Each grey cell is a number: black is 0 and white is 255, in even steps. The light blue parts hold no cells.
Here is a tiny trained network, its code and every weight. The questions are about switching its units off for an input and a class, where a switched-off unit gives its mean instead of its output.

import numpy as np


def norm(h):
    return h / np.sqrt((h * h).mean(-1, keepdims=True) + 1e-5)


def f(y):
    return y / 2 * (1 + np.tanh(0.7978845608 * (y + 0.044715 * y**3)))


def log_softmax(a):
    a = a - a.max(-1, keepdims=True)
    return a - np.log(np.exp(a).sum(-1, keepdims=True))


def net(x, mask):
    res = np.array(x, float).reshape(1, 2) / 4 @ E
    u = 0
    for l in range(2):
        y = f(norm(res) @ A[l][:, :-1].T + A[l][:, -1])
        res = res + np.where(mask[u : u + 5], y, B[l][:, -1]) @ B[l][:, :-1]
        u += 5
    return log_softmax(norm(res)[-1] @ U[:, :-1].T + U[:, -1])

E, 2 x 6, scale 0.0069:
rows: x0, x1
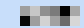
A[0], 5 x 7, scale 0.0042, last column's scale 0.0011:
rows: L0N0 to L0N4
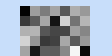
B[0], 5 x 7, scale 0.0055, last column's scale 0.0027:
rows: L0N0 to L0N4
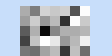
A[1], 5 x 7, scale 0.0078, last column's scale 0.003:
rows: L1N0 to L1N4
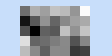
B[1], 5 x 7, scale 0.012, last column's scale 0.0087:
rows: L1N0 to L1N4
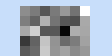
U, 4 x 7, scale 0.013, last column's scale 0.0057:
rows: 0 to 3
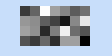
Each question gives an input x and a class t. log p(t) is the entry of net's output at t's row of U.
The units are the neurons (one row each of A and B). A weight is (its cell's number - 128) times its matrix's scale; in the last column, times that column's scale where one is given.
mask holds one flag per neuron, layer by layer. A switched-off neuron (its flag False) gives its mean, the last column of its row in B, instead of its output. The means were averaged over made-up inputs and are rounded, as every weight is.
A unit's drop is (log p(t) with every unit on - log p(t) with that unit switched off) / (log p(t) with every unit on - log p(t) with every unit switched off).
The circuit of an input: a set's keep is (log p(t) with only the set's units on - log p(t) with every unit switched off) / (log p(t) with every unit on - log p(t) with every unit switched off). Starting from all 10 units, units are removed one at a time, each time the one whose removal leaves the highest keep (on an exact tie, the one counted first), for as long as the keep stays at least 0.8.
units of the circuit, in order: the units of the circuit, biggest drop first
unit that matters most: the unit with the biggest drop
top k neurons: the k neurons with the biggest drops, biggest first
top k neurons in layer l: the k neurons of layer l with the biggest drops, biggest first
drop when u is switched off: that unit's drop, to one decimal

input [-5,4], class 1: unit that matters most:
L0N3
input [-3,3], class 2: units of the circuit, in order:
L1N0, L1N3
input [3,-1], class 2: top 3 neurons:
L0N2, L1N2, L1N1
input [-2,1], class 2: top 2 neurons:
L0N1, L1N2
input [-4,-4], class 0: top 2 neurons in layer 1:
L1N3, L1N4
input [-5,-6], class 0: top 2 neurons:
L1N3, L1N4
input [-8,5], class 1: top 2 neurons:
L1N2, L0N3
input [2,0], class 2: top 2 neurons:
L0N2, L1N2
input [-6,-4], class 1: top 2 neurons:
L1N2, L0N0
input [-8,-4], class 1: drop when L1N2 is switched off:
1.1
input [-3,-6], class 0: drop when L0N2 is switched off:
0.0
